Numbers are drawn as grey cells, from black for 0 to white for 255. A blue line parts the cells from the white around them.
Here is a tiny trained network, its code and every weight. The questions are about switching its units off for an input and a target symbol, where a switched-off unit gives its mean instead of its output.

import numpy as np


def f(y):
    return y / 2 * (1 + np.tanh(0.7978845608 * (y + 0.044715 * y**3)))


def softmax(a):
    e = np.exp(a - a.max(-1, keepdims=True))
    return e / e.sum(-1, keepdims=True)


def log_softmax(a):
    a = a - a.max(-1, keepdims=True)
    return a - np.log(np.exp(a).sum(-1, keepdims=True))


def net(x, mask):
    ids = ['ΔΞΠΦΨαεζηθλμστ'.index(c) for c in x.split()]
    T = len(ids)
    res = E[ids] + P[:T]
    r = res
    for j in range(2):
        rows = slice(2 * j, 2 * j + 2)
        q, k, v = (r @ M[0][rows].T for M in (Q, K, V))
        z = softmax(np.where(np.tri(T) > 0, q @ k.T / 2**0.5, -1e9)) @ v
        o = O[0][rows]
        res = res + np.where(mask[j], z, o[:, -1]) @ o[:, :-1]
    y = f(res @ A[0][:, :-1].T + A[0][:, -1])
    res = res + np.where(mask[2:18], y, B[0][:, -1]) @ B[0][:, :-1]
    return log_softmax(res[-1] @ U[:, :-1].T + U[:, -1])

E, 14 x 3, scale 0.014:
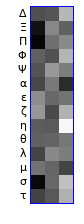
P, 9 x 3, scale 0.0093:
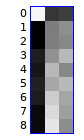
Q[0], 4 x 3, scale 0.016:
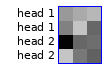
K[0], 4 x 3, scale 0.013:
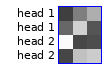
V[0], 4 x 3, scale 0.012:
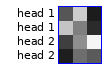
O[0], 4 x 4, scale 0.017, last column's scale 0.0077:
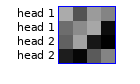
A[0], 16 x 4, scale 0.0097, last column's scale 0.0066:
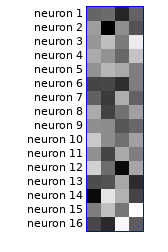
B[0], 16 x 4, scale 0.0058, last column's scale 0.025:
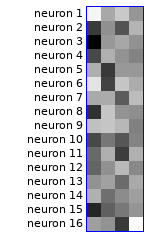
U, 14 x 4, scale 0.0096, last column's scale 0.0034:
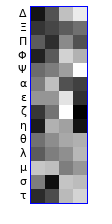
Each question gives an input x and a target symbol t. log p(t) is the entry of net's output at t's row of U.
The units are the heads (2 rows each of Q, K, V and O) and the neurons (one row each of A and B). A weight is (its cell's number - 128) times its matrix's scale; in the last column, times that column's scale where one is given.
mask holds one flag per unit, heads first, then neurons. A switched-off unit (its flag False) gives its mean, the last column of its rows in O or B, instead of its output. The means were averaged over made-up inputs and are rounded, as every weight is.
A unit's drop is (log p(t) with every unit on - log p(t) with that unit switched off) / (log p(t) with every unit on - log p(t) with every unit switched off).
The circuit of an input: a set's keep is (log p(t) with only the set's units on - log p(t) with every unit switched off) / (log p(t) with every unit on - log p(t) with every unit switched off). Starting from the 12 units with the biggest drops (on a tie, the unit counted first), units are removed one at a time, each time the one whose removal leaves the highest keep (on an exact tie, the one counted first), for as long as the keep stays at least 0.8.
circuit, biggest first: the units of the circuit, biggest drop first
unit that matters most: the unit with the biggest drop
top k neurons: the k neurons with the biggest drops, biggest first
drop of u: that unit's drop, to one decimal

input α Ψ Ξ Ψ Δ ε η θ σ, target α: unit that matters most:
neuron 16
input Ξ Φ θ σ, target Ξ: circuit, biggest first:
head 2; neuron 16; neuron 2
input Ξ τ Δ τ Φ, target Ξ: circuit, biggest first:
head 2; neuron 2; neuron 16
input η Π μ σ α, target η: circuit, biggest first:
head 2; neuron 3; neuron 16; neuron 15
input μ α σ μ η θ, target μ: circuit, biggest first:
head 2; neuron 16; neuron 7; neuron 11
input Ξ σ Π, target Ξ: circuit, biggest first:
head 2; neuron 16; neuron 2
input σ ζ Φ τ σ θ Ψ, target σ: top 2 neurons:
neuron 6; neuron 16
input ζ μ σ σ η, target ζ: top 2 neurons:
neuron 16; neuron 3
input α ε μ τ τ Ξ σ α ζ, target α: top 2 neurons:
neuron 16; neuron 11
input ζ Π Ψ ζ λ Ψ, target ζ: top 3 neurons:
neuron 16; neuron 3; neuron 7
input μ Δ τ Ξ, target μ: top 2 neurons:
neuron 16; neuron 7
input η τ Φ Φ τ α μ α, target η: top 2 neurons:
neuron 3; neuron 6
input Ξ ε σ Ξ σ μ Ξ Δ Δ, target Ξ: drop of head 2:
0.6
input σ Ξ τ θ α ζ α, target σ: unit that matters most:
head 2
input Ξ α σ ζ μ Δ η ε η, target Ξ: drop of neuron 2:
0.1
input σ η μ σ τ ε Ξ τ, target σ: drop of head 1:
0.1
